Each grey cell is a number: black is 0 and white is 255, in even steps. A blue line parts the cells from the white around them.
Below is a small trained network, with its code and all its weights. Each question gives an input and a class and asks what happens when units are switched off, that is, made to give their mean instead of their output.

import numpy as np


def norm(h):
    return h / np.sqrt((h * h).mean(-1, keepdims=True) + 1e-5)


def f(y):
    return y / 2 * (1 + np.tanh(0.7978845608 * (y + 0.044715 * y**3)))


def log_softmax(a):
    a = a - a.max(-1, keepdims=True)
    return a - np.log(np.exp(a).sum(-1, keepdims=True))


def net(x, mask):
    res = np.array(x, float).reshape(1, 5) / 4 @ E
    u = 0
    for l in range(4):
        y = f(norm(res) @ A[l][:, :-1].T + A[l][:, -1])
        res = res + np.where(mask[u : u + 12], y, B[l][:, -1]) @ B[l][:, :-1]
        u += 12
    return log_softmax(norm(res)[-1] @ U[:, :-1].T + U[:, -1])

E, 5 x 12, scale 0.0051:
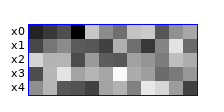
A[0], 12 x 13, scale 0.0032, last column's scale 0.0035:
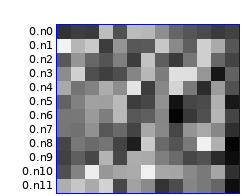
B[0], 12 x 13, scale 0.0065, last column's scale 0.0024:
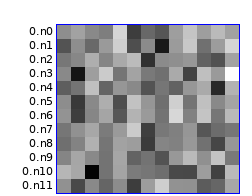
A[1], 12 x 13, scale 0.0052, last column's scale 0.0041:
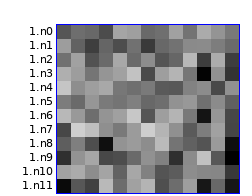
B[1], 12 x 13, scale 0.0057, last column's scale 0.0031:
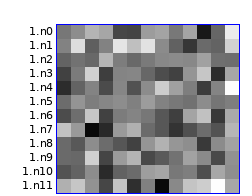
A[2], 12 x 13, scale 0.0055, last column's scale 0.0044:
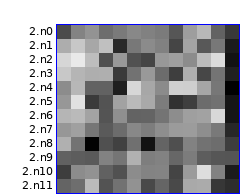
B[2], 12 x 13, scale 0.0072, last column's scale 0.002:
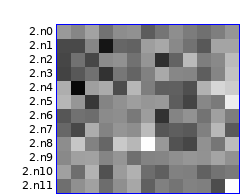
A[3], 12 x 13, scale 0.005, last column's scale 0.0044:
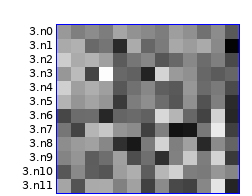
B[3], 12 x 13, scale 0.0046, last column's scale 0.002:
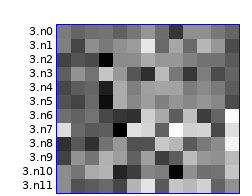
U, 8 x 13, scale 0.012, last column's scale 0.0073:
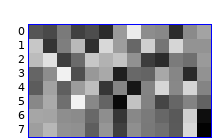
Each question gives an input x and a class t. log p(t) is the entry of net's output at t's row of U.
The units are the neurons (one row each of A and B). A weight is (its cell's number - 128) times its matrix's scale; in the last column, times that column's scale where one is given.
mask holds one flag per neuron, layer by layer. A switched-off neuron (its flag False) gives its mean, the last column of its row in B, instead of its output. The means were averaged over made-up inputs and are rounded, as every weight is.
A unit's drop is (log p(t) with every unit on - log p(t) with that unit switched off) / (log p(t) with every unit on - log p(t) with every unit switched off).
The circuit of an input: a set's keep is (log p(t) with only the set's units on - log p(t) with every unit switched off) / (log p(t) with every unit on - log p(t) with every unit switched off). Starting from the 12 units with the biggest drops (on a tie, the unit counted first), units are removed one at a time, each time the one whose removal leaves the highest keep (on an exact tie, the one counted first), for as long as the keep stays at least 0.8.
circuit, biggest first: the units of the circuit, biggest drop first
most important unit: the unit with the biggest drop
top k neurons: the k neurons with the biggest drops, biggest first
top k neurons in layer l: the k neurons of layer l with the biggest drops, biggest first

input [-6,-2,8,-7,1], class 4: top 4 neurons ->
[2.n2, 0.n1, 0.n10, 1.n7]
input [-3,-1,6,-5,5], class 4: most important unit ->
0.n1
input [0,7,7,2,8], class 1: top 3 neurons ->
[0.n3, 2.n4, 0.n4]
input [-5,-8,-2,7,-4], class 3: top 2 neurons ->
[1.n3, 1.n6]
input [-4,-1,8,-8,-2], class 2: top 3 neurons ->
[2.n8, 1.n1, 0.n0]
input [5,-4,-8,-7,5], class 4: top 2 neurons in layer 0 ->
[0.n10, 0.n0]
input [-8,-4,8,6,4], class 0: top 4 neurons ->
[2.n1, 2.n3, 1.n11, 0.n0]
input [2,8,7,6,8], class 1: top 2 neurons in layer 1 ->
[1.n6, 1.n3]
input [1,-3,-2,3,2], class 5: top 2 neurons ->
[0.n10, 0.n4]
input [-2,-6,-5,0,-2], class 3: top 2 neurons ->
[1.n3, 0.n1]
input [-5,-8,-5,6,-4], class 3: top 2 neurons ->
[1.n3, 1.n6]
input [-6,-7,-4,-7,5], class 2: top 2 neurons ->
[2.n8, 1.n0]
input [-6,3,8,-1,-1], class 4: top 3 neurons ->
[0.n1, 2.n2, 1.n0]
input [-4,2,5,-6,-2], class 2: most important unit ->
1.n0
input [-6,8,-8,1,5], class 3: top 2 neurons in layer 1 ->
[1.n9, 1.n0]
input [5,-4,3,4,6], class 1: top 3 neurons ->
[1.n4, 2.n4, 0.n3]
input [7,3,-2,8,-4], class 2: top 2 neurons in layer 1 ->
[1.n7, 1.n4]
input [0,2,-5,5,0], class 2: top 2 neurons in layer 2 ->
[2.n5, 2.n2]
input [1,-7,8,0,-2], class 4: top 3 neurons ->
[0.n1, 2.n2, 0.n2]
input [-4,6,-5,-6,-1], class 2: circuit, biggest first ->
[2.n8]
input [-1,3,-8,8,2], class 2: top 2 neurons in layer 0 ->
[0.n1, 0.n10]
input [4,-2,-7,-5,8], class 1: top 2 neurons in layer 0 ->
[0.n3, 0.n1]
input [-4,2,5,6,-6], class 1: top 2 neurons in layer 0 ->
[0.n5, 0.n6]
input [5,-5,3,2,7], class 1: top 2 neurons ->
[2.n4, 1.n4]
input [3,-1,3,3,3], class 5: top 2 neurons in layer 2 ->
[2.n1, 2.n3]
